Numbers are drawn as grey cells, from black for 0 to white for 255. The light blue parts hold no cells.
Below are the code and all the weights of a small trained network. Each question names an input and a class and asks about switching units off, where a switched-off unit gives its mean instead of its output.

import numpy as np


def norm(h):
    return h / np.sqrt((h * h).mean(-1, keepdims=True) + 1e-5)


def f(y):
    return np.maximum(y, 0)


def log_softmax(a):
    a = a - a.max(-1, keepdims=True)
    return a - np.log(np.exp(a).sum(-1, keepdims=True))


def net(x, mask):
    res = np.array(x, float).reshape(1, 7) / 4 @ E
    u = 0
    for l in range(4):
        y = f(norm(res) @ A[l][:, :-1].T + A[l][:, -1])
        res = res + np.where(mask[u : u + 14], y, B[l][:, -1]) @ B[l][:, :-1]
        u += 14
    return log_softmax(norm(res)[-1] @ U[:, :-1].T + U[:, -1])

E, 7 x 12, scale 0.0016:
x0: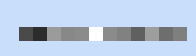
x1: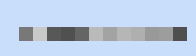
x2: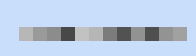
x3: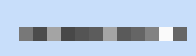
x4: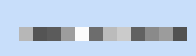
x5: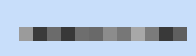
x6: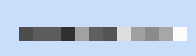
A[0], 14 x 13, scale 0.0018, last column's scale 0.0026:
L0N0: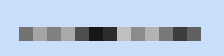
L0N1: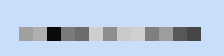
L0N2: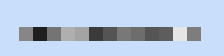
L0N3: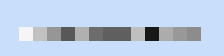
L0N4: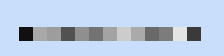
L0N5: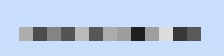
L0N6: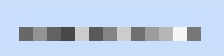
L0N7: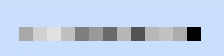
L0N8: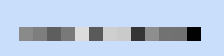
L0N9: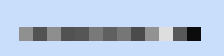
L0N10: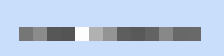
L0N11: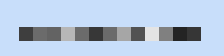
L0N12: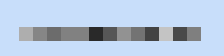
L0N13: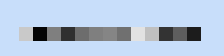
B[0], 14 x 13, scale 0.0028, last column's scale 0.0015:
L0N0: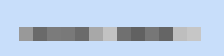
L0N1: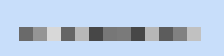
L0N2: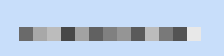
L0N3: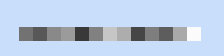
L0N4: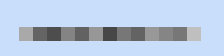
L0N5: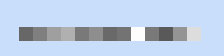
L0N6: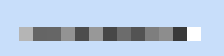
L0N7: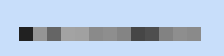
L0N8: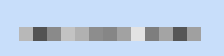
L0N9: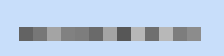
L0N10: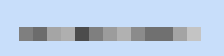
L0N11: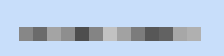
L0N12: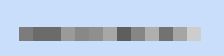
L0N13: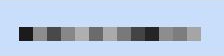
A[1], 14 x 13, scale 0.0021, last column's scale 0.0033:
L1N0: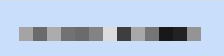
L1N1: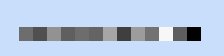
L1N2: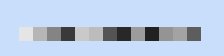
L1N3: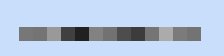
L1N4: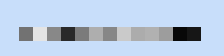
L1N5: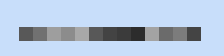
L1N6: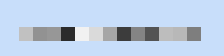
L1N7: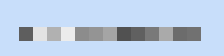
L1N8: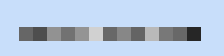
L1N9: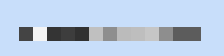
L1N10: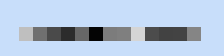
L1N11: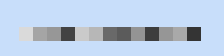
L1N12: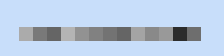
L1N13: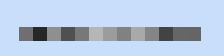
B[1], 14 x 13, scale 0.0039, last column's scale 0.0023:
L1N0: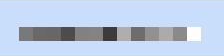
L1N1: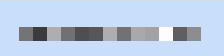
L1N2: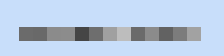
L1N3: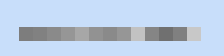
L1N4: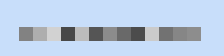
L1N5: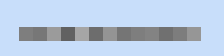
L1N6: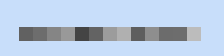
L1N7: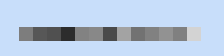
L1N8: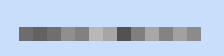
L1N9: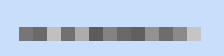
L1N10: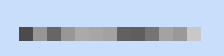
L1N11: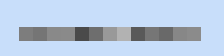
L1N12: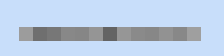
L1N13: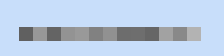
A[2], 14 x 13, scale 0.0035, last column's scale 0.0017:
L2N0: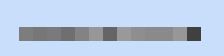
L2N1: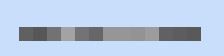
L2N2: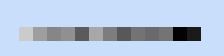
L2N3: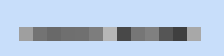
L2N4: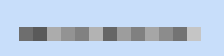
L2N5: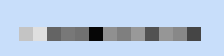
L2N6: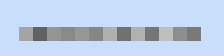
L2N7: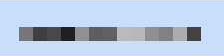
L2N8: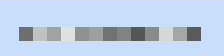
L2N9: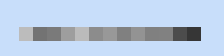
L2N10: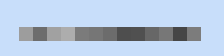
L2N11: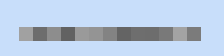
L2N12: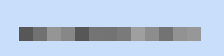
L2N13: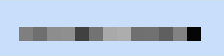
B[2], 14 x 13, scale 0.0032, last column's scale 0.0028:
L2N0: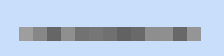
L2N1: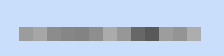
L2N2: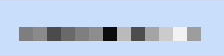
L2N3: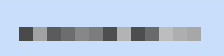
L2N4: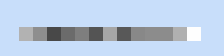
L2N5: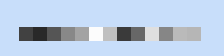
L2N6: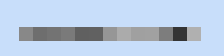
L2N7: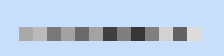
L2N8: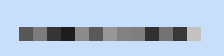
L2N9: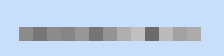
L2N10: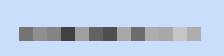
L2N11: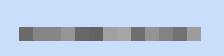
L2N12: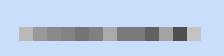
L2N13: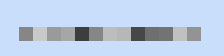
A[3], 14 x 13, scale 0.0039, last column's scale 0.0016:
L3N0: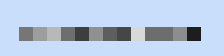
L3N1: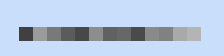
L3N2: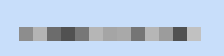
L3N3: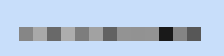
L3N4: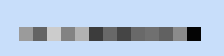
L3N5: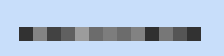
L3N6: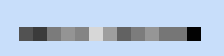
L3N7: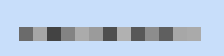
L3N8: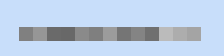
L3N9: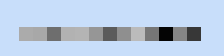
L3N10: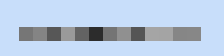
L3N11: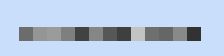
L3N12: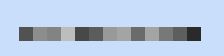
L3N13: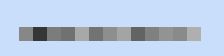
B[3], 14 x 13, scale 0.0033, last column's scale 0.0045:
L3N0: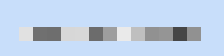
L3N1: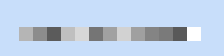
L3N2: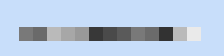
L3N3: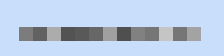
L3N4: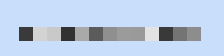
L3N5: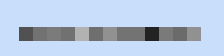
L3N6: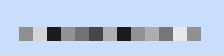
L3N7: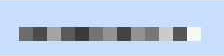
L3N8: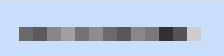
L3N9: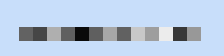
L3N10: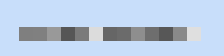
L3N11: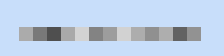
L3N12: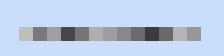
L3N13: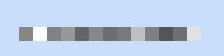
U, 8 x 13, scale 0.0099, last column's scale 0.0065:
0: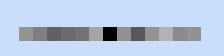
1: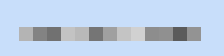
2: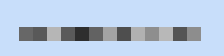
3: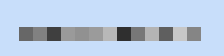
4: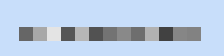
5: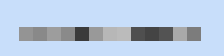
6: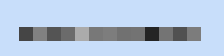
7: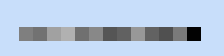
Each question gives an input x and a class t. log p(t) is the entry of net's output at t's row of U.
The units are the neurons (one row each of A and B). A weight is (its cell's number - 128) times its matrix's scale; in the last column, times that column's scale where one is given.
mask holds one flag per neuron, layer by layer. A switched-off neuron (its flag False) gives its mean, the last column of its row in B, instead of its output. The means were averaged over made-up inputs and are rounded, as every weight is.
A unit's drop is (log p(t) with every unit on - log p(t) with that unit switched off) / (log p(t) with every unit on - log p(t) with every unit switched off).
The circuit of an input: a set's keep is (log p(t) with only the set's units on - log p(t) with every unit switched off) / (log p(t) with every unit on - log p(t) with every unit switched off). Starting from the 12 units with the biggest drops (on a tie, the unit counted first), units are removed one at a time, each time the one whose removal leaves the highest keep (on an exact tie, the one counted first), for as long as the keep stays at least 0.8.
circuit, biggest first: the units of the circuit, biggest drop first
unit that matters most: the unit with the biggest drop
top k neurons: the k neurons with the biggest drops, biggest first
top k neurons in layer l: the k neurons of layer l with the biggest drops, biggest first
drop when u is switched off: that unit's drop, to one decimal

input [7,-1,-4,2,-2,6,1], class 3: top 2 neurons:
(L3N6 L2N8)
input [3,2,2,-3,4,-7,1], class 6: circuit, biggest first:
(L2N8)
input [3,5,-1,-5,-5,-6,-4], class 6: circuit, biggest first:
(L2N8 L3N5)
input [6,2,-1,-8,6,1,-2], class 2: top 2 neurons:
(L3N9 L3N1)
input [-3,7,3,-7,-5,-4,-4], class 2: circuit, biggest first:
(L3N9 L3N3)
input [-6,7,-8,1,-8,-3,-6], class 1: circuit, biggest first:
(L3N1 L3N0 L3N11)
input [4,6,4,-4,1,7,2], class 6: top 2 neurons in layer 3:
(L3N5 L3N7)
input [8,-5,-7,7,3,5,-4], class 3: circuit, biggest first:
(L3N6 L3N7)
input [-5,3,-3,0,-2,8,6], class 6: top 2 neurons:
(L1N10 L0N13)
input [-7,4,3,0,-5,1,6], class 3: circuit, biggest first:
(L2N5 L1N0)
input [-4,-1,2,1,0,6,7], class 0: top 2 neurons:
(L2N7 L2N8)
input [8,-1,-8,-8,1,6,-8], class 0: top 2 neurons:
(L2N2 L2N3)
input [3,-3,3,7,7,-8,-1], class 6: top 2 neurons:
(L2N8 L3N1)
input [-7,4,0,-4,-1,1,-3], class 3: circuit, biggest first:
(L2N5)
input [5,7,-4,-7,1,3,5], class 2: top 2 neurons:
(L3N7 L1N0)
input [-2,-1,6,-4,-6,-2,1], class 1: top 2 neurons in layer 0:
(L0N3 L0N0)
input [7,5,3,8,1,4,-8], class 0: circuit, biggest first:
(L2N2 L2N3)
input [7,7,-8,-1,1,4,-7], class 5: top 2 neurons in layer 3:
(L3N12 L3N2)
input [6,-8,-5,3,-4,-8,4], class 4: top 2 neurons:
(L1N5 L0N2)
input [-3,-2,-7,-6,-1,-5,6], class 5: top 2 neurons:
(L1N0 L0N0)
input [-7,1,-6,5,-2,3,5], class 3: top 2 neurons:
(L2N5 L1N0)
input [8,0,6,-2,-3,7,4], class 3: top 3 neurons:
(L3N6 L2N8 L1N8)
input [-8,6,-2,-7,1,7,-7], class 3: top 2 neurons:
(L2N5 L1N10)
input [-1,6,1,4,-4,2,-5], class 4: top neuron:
(L1N4)
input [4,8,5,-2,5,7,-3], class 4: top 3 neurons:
(L1N4 L3N2 L0N1)
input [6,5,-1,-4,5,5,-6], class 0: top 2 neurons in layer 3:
(L3N1 L3N7)
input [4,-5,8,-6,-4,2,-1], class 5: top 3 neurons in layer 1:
(L1N2 L1N6 L1N11)
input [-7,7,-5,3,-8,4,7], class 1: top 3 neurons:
(L3N1 L1N0 L1N7)
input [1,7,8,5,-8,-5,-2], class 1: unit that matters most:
L3N0
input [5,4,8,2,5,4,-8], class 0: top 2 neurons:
(L2N2 L1N0)
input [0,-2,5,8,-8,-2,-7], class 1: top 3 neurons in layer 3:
(L3N0 L3N1 L3N7)
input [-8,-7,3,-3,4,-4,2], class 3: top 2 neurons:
(L2N5 L1N9)
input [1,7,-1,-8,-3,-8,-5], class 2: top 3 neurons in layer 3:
(L3N7 L3N9 L3N3)
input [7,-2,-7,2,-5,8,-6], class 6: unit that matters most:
L2N3
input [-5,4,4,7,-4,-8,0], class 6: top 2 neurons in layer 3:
(L3N7 L3N5)
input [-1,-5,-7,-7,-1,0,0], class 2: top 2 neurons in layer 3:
(L3N9 L3N3)
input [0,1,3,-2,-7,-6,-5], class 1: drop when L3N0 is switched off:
0.1
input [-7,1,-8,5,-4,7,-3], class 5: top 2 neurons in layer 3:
(L3N12 L3N7)
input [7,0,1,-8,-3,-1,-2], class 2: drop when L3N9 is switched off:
0.3
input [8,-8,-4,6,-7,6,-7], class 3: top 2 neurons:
(L3N6 L3N7)
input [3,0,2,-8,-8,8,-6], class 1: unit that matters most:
L3N1
